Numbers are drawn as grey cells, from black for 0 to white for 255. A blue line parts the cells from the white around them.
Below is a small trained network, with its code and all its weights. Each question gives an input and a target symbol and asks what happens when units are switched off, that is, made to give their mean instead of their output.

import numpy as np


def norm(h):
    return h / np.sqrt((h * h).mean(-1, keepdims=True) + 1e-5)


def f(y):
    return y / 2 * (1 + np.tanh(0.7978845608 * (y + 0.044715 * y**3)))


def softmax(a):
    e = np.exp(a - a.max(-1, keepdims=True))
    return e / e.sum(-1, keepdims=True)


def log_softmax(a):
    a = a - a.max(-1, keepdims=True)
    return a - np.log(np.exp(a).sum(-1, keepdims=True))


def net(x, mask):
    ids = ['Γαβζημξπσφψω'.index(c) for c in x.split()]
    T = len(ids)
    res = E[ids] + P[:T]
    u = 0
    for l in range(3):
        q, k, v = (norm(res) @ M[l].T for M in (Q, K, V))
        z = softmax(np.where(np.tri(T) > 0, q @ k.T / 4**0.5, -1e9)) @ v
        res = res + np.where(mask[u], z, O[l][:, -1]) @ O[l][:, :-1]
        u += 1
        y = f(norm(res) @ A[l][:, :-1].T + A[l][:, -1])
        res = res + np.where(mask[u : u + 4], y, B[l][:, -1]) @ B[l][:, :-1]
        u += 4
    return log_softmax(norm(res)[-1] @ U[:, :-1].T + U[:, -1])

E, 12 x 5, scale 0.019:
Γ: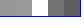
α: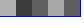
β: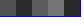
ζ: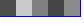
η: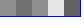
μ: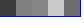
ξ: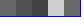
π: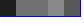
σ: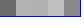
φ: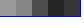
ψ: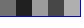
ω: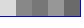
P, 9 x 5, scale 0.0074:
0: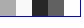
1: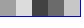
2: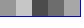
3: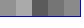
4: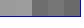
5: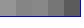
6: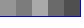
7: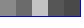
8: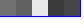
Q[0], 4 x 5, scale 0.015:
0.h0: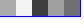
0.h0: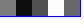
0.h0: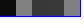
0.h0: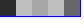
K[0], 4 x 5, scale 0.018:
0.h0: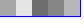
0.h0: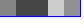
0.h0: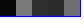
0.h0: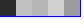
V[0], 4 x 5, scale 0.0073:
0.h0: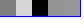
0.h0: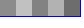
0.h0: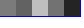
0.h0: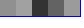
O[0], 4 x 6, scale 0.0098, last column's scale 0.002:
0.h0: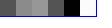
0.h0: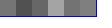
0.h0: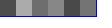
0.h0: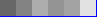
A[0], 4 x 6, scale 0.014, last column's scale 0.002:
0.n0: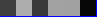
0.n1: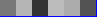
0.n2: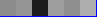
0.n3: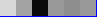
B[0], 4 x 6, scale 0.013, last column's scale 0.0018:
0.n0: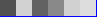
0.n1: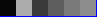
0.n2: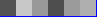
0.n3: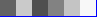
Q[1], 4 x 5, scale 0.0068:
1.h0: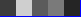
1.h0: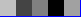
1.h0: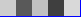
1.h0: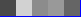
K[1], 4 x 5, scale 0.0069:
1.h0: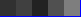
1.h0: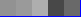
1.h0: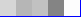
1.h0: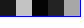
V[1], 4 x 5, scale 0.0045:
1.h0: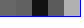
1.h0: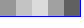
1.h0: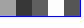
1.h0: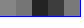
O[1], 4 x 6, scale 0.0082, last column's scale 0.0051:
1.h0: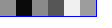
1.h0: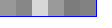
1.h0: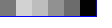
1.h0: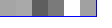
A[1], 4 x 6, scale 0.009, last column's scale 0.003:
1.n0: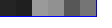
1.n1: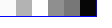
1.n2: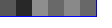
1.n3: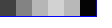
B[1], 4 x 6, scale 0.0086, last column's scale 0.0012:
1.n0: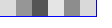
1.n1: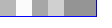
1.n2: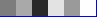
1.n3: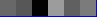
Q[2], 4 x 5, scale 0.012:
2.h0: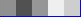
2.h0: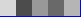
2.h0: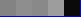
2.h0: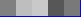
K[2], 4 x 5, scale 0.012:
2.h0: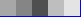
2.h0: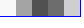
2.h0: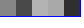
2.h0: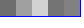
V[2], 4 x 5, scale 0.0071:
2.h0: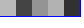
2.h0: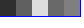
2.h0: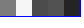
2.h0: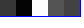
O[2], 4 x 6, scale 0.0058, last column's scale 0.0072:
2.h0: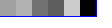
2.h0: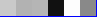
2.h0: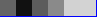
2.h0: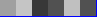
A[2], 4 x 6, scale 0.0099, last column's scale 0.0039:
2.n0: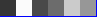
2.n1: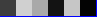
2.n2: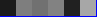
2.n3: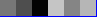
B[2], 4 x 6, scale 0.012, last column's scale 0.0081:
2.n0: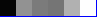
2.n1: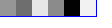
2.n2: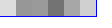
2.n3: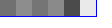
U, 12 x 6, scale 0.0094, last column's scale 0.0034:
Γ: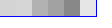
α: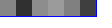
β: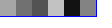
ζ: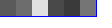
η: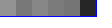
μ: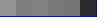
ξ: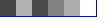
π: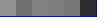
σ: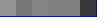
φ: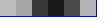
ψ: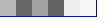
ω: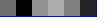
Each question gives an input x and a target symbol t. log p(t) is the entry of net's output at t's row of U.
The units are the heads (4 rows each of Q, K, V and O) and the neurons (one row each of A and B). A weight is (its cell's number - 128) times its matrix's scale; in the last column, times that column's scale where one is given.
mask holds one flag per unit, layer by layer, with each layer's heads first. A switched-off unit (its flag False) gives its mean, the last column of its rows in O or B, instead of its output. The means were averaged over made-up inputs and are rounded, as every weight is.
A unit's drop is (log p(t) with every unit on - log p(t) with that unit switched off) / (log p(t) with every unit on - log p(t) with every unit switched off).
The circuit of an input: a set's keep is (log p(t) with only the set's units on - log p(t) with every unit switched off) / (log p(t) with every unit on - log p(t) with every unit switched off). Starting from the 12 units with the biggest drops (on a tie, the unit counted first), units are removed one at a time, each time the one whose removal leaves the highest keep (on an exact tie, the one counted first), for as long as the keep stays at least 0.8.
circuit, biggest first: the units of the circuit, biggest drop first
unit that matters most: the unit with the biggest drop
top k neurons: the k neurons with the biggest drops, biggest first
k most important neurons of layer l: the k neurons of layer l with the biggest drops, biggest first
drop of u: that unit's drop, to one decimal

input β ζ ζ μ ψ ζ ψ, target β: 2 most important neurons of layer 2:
[2.n0; 2.n3]
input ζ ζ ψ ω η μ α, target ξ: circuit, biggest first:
[0.n3; 0.h0]
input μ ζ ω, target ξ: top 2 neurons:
[0.n3; 0.n2]
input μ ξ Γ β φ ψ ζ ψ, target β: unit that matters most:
1.n0
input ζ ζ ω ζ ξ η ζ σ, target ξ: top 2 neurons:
[0.n1; 2.n1]
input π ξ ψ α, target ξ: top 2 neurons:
[0.n3; 0.n2]
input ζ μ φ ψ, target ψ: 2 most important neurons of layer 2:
[2.n1; 2.n0]
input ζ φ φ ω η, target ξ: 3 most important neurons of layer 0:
[0.n1; 0.n3; 0.n2]
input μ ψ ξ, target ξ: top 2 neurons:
[0.n2; 2.n1]
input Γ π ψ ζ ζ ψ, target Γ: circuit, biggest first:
[1.h0; 0.h0; 2.h0; 2.n0]
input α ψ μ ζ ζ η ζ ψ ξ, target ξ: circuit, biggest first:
[0.h0; 0.n2; 2.n1]
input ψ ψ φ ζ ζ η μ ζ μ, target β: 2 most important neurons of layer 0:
[0.n3; 0.n2]
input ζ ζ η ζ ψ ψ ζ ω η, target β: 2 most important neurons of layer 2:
[2.n2; 2.n1]
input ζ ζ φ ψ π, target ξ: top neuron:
[0.n0]
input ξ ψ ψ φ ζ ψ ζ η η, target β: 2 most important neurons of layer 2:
[2.n0; 2.n3]
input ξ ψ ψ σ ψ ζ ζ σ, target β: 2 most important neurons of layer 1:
[1.n3; 1.n0]
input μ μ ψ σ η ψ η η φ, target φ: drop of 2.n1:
0.3
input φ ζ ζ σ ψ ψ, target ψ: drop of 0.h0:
2.4
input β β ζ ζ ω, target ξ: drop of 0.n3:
0.9
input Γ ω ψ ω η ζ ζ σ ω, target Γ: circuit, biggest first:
[1.n1]
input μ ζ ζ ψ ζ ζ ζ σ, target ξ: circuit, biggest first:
[0.h0; 2.n1]
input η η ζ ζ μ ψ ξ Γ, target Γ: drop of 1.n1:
0.2
